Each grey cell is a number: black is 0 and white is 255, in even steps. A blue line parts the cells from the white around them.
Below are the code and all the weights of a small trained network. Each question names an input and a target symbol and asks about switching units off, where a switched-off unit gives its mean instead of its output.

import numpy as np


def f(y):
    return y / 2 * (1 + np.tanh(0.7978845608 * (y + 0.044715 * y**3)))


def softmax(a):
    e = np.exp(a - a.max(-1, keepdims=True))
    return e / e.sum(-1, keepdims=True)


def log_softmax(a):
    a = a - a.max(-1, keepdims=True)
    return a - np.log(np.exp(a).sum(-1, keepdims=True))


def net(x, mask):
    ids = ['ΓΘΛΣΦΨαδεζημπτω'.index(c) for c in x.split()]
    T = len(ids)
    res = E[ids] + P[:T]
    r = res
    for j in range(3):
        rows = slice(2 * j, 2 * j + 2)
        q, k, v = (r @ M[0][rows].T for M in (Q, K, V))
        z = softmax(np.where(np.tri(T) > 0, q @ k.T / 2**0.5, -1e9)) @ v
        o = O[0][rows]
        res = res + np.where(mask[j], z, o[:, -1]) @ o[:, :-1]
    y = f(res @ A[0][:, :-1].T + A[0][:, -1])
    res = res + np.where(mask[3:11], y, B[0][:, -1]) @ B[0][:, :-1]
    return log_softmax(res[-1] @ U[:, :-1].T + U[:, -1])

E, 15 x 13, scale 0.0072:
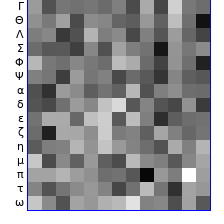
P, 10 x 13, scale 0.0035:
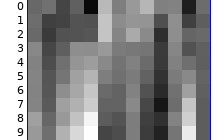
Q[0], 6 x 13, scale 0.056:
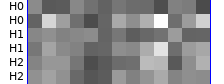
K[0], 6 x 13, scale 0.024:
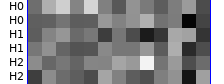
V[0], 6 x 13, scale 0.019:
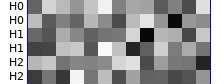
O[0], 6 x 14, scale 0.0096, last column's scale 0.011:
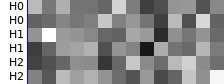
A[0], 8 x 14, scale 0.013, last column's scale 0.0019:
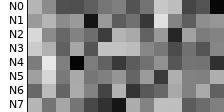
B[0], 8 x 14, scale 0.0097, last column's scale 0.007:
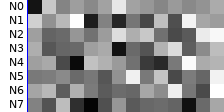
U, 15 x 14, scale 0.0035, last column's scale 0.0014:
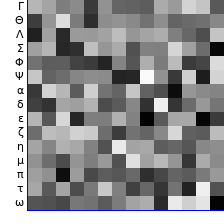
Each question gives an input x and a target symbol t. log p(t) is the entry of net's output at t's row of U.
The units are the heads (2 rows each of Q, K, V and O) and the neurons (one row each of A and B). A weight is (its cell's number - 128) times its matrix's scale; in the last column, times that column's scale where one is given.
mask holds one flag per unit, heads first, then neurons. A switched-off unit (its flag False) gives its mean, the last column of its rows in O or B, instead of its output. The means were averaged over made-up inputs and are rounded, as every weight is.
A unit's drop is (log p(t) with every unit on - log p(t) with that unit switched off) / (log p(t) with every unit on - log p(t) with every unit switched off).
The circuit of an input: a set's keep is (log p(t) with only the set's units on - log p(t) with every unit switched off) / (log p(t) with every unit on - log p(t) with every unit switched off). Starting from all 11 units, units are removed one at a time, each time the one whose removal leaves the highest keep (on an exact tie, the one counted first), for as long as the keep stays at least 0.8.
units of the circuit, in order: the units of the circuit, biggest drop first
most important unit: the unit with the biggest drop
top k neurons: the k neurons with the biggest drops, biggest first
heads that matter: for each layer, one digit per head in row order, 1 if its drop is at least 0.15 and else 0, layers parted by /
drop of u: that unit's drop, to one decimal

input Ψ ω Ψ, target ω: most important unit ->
H2
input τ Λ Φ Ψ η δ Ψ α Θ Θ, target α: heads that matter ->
010
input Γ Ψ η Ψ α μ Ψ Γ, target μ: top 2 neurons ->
[N5; N3]
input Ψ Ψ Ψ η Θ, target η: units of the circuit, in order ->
[H0; N2]
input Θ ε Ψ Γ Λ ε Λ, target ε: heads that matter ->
100
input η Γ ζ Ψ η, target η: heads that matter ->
110
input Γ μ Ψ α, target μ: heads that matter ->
111
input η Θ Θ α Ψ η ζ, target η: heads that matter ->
110
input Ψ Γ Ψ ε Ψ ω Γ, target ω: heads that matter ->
101
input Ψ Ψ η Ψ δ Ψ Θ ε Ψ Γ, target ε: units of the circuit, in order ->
[H0; N2]
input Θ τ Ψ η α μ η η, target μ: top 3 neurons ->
[N3; N2; N5]
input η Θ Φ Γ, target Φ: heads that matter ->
101
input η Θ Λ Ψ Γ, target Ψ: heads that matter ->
110
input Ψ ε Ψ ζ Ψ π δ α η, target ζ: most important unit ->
H1
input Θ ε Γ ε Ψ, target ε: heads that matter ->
100
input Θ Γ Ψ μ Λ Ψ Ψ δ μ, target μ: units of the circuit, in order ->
[H1; H0; N5; H2]
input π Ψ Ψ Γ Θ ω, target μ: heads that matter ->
001
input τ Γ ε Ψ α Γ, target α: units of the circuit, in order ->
[H1; N5]
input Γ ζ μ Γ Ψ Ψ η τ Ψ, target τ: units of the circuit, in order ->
[H0; H2]
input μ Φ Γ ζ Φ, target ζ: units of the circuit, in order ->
[H1; N6]
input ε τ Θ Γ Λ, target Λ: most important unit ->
H1
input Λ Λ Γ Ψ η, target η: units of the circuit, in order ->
[H0; N2]
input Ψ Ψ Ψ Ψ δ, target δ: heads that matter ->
010
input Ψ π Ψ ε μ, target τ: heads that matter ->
111
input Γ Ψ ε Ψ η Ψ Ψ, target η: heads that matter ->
100
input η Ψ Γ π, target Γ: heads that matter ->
111
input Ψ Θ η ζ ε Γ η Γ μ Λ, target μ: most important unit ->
H0
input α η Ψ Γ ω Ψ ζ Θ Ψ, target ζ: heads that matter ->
010
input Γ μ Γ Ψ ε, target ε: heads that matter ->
100
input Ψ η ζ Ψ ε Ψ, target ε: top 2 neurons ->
[N2; N5]
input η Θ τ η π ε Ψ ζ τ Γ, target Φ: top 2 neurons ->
[N7; N6]
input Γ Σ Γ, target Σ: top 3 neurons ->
[N4; N0; N3]
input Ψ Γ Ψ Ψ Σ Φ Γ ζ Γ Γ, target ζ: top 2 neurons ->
[N6; N2]
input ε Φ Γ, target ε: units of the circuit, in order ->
[H0]
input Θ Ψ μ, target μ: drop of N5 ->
0.4
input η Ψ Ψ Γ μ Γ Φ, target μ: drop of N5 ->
0.3
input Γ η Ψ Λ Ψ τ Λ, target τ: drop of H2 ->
0.2
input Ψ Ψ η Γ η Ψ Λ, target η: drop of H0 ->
1.2
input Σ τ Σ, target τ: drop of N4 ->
0.0
